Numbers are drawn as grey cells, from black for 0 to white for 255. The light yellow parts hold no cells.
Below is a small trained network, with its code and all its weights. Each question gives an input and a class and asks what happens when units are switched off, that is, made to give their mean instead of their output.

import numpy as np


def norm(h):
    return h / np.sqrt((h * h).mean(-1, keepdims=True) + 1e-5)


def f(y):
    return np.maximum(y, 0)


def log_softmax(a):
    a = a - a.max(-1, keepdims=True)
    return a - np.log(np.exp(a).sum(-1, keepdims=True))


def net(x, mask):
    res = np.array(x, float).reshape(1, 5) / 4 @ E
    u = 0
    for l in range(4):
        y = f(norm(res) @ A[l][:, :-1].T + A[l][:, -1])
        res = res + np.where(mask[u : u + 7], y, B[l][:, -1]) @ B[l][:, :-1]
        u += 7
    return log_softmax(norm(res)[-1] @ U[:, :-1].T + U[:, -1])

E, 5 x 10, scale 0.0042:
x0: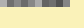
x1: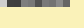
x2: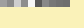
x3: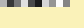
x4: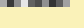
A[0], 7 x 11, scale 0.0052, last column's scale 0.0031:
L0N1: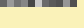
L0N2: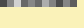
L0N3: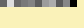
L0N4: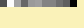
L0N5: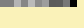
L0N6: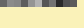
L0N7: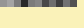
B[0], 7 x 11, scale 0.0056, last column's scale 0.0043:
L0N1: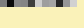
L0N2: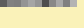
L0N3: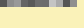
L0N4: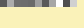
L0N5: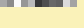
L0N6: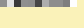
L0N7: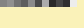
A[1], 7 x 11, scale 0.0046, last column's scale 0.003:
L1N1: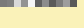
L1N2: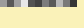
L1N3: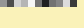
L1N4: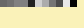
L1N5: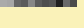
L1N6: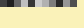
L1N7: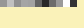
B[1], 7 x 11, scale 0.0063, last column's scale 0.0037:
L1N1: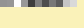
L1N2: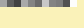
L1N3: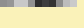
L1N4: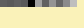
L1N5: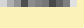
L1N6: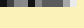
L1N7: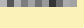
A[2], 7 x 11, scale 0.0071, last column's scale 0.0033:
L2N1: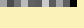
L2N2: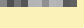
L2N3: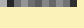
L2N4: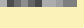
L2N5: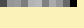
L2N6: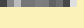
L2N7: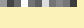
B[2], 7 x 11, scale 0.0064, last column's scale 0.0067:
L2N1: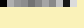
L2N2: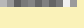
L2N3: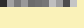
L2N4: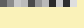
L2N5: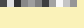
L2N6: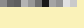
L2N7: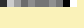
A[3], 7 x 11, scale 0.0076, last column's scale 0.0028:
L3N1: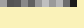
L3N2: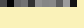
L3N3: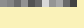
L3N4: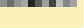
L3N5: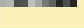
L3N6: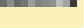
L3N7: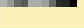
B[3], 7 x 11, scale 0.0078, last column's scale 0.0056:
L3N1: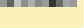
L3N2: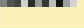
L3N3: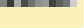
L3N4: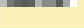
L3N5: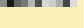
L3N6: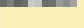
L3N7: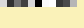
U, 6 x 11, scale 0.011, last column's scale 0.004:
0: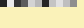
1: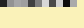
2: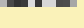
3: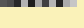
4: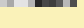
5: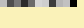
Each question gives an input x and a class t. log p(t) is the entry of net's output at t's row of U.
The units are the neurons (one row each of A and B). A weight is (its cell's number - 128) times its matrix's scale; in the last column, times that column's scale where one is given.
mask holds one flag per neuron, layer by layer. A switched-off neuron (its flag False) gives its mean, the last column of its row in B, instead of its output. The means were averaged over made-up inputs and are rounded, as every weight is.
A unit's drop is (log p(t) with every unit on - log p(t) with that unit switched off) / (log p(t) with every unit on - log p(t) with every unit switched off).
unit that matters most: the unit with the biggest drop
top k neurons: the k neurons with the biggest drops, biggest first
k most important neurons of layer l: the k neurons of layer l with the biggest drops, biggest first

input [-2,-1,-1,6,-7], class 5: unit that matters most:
L1N2
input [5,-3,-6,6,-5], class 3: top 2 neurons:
[L0N6 L0N4]
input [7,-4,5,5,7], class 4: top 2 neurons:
[L1N3 L1N1]
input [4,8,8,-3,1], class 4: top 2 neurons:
[L0N5 L1N1]
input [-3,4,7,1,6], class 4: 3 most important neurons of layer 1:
[L1N3 L1N1 L1N4]
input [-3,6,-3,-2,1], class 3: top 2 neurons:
[L0N6 L1N2]
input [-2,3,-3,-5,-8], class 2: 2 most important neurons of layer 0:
[L0N7 L0N6]
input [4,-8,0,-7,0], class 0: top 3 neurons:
[L0N4 L2N5 L2N6]
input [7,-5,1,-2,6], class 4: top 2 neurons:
[L0N5 L1N3]
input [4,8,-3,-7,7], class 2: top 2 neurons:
[L1N5 L0N7]
